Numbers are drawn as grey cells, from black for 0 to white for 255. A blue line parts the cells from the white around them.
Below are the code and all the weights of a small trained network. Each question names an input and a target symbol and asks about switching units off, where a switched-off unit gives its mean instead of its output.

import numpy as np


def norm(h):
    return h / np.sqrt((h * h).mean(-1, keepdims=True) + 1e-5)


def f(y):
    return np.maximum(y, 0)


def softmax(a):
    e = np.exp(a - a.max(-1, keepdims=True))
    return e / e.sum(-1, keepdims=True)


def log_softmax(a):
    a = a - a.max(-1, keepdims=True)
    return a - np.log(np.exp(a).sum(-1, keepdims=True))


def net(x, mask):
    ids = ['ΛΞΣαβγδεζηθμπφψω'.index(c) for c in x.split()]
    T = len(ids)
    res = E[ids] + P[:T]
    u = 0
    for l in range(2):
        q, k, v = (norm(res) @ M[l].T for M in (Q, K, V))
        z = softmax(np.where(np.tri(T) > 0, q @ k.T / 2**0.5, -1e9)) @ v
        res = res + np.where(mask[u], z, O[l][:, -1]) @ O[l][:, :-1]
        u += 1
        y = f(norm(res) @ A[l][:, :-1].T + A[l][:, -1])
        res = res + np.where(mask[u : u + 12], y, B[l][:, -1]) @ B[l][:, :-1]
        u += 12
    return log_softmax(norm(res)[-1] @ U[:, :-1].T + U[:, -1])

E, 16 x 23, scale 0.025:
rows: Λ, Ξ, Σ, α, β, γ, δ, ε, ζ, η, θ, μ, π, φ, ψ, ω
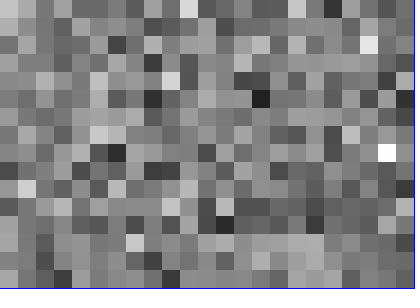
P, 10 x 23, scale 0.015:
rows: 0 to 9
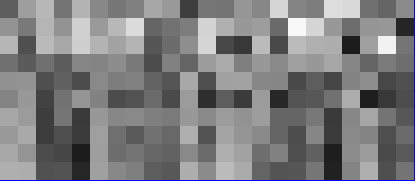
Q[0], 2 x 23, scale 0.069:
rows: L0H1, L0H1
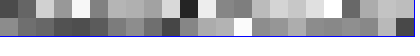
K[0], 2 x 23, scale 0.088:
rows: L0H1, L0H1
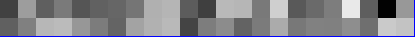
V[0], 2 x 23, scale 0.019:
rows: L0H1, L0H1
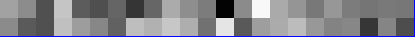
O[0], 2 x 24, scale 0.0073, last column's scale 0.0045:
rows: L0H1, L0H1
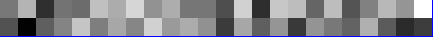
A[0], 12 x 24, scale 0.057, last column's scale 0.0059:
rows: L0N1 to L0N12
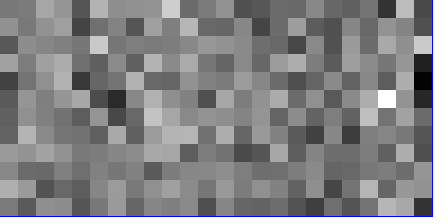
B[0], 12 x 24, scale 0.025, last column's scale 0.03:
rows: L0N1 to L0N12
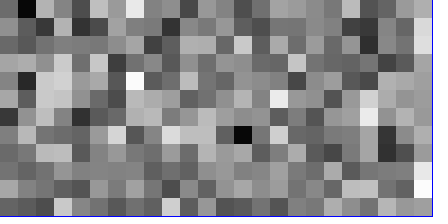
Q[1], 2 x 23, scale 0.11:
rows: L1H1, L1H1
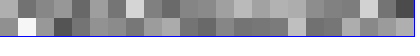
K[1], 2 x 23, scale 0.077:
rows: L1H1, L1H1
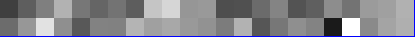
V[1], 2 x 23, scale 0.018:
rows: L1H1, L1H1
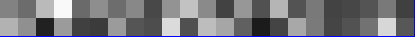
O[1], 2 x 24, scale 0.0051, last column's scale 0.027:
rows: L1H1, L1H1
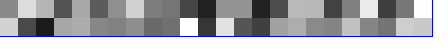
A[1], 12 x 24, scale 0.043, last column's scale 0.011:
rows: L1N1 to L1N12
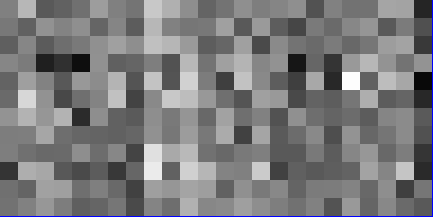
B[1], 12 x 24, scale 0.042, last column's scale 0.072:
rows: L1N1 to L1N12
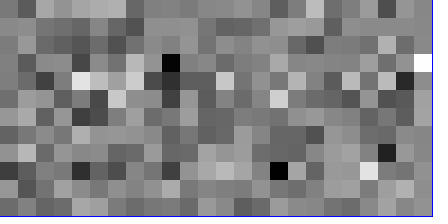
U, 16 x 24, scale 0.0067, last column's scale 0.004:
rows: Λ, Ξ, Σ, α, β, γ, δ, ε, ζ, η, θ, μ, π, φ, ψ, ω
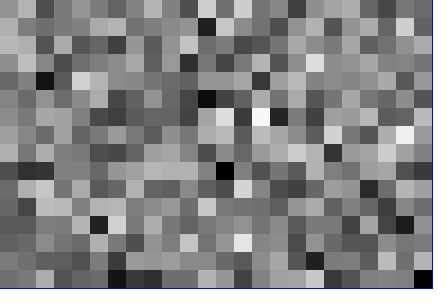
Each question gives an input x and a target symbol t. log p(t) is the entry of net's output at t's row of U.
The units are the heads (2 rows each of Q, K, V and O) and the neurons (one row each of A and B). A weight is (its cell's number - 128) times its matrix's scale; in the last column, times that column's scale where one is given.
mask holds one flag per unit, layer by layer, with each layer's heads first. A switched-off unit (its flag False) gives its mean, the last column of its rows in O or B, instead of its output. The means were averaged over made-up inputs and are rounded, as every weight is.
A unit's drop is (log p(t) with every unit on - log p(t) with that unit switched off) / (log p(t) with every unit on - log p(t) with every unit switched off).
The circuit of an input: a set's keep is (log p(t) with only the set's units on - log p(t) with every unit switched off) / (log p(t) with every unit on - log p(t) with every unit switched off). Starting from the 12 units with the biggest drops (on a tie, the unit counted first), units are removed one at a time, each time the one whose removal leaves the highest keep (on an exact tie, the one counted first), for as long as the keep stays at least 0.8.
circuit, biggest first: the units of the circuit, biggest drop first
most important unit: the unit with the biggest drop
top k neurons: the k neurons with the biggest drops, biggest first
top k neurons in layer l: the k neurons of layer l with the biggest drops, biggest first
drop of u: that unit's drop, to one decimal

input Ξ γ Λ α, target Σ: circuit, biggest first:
L0H1, L0N11, L1N4, L1N7
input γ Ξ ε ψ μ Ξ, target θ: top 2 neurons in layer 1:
L1N8, L1N4
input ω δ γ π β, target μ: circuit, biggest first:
L0N1
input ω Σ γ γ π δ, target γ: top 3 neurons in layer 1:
L1N8, L1N2, L1N4
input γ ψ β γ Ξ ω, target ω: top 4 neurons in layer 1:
L1N2, L1N4, L1N7, L1N6
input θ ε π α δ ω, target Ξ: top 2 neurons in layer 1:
L1N1, L1N4
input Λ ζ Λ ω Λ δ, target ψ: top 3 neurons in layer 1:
L1N3, L1N4, L1N6
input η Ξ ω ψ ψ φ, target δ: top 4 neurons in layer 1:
L1N6, L1N4, L1N7, L1N12
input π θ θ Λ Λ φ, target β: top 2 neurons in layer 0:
L0N8, L0N11
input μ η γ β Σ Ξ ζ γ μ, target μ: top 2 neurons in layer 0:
L0N1, L0N9
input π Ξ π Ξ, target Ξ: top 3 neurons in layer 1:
L1N1, L1N4, L1N3
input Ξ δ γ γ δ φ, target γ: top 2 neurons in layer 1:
L1N8, L1N2
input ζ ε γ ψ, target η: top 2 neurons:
L0N8, L0N11
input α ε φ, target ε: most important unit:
L0N4
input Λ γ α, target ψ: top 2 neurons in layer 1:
L1N3, L1N4
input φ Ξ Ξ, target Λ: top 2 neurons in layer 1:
L1N9, L1N4
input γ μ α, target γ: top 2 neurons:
L0N3, L1N8
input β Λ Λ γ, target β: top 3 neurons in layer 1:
L1N4, L1N7, L1N6
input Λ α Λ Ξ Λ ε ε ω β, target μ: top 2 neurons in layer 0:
L0N1, L0N9
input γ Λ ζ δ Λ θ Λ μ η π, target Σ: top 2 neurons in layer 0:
L0N4, L0N12
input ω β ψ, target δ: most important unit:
L0N8
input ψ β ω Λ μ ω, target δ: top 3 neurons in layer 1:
L1N6, L1N4, L1N7
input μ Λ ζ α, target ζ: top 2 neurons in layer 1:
L1N2, L1N4
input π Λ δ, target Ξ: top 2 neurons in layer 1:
L1N1, L1N4
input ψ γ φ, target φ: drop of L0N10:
0.2
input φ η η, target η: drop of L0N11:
0.1
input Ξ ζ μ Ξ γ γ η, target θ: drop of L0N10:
0.2
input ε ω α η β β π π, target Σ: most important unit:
L1N7
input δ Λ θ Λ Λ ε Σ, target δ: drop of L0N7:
1.0
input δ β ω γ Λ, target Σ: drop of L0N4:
0.6
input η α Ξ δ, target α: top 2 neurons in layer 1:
L1N4, L1N6
